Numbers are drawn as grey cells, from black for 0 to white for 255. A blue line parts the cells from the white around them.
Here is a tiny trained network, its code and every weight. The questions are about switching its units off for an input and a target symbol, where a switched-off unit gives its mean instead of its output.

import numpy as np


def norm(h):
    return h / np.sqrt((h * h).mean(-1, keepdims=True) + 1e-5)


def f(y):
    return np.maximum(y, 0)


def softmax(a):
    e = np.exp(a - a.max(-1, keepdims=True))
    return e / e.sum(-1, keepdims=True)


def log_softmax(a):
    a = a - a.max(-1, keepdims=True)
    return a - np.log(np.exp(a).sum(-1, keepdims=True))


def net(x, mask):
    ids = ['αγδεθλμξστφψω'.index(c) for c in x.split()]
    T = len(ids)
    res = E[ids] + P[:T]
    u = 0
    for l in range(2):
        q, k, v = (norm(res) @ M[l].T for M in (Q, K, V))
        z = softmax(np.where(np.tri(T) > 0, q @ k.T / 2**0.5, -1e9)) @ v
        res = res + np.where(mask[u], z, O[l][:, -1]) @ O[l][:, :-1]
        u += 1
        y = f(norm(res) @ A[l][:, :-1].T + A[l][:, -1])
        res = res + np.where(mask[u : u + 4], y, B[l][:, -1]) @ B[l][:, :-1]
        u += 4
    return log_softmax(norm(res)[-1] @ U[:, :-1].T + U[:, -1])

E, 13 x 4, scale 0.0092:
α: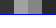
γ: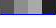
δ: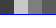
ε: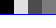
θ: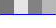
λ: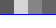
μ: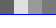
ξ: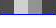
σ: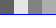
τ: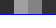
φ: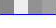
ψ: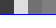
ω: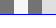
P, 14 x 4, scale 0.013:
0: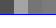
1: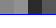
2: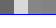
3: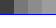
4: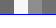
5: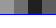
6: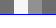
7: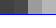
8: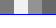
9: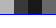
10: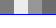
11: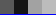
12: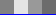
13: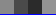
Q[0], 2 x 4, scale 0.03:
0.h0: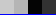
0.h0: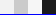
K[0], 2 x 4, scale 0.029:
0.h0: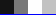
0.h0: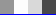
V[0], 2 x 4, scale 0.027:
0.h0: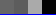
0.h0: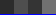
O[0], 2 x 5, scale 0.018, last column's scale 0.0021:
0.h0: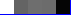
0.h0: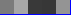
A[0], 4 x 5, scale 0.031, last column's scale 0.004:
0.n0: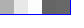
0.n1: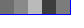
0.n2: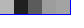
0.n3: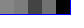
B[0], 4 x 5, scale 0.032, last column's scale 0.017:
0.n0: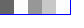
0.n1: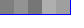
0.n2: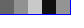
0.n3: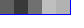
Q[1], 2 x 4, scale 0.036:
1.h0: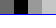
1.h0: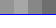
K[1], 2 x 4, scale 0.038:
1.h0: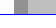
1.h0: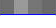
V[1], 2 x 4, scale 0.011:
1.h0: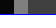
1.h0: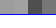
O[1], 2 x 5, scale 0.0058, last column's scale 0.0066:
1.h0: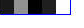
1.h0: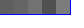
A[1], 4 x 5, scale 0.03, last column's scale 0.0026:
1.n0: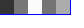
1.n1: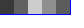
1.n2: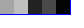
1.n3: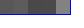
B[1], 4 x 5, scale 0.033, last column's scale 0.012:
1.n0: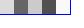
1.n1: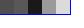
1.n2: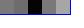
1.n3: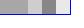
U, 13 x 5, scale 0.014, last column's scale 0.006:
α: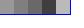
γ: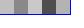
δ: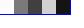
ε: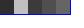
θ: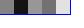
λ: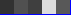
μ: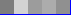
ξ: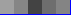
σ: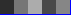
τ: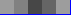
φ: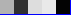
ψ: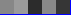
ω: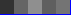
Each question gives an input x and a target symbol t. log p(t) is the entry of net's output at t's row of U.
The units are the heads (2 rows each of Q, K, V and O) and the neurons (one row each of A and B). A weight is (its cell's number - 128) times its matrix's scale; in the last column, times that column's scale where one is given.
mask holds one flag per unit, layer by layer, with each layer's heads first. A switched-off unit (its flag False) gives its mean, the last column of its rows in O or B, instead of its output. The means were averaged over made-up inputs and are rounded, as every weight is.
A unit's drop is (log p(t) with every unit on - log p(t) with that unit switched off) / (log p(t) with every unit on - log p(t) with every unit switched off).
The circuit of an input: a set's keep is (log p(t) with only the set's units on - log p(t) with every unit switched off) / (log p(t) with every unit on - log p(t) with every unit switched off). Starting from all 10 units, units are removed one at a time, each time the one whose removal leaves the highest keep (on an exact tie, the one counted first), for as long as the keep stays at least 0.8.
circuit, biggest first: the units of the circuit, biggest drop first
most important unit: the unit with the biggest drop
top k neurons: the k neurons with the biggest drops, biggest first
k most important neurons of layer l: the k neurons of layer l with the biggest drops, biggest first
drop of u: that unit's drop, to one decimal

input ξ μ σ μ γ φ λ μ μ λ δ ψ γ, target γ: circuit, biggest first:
(0.h0 0.n2)
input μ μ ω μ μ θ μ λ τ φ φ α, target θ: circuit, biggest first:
(0.n0 1.n0 1.n1)
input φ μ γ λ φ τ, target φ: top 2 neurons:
(0.n3 0.n0)
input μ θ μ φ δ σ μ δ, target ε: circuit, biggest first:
(0.h0 0.n3 0.n0)
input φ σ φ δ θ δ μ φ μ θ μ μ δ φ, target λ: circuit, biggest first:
(1.n0 0.n0)
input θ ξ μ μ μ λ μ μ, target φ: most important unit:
0.n3
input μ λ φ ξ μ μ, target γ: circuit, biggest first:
(0.n0 1.n3)
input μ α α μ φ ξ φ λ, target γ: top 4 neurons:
(0.n0 0.n3 1.n3 0.n2)
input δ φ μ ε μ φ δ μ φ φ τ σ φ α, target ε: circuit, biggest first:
(0.h0 1.n3)
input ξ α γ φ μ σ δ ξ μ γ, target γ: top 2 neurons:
(0.n0 0.n3)
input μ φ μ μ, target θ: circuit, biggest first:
(0.h0 0.n0 1.n0 1.n1)
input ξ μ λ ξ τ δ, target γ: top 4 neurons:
(0.n0 0.n3 1.n3 0.n2)
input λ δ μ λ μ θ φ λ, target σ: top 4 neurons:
(0.n3 0.n0 1.n0 1.n1)
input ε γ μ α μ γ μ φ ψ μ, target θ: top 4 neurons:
(0.n0 1.n0 1.n1 0.n3)
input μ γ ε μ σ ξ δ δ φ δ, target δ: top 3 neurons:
(0.n0 0.n3 1.n3)
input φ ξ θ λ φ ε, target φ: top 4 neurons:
(0.n3 0.n0 1.n3 1.n1)
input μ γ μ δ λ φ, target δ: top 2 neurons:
(0.n0 0.n3)
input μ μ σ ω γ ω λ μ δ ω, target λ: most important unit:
0.h0
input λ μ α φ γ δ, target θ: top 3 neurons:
(0.n0 1.n0 1.n1)
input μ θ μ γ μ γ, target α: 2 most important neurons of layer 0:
(0.n2 0.n0)
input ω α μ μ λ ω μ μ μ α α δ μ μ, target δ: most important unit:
0.h0
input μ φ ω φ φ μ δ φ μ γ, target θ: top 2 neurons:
(0.n0 1.n0)
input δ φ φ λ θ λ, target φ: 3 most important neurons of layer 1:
(1.n3 1.n1 1.n0)
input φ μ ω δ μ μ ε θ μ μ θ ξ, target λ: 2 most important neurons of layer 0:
(0.n3 0.n0)
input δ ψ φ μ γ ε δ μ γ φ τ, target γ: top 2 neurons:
(0.n2 1.n0)
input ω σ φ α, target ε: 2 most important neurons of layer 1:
(1.n2 1.n3)
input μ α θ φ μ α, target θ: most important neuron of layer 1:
(1.n0)
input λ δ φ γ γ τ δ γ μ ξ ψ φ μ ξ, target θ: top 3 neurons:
(0.n0 1.n0 1.n1)
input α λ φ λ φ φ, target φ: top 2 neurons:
(0.n3 0.n0)
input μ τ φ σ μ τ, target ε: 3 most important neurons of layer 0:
(0.n3 0.n0 0.n2)
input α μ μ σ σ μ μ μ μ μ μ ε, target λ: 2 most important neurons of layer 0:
(0.n3 0.n0)
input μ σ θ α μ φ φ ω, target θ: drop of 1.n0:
0.6
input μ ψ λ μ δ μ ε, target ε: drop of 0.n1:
0.0
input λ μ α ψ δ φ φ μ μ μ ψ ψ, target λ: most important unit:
0.n3
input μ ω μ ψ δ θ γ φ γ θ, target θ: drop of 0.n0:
0.9
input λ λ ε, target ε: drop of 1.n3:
0.1
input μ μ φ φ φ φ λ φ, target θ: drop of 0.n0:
1.0
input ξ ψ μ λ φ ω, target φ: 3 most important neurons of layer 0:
(0.n3 0.n0 0.n1)
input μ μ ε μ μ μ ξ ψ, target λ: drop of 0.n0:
0.2
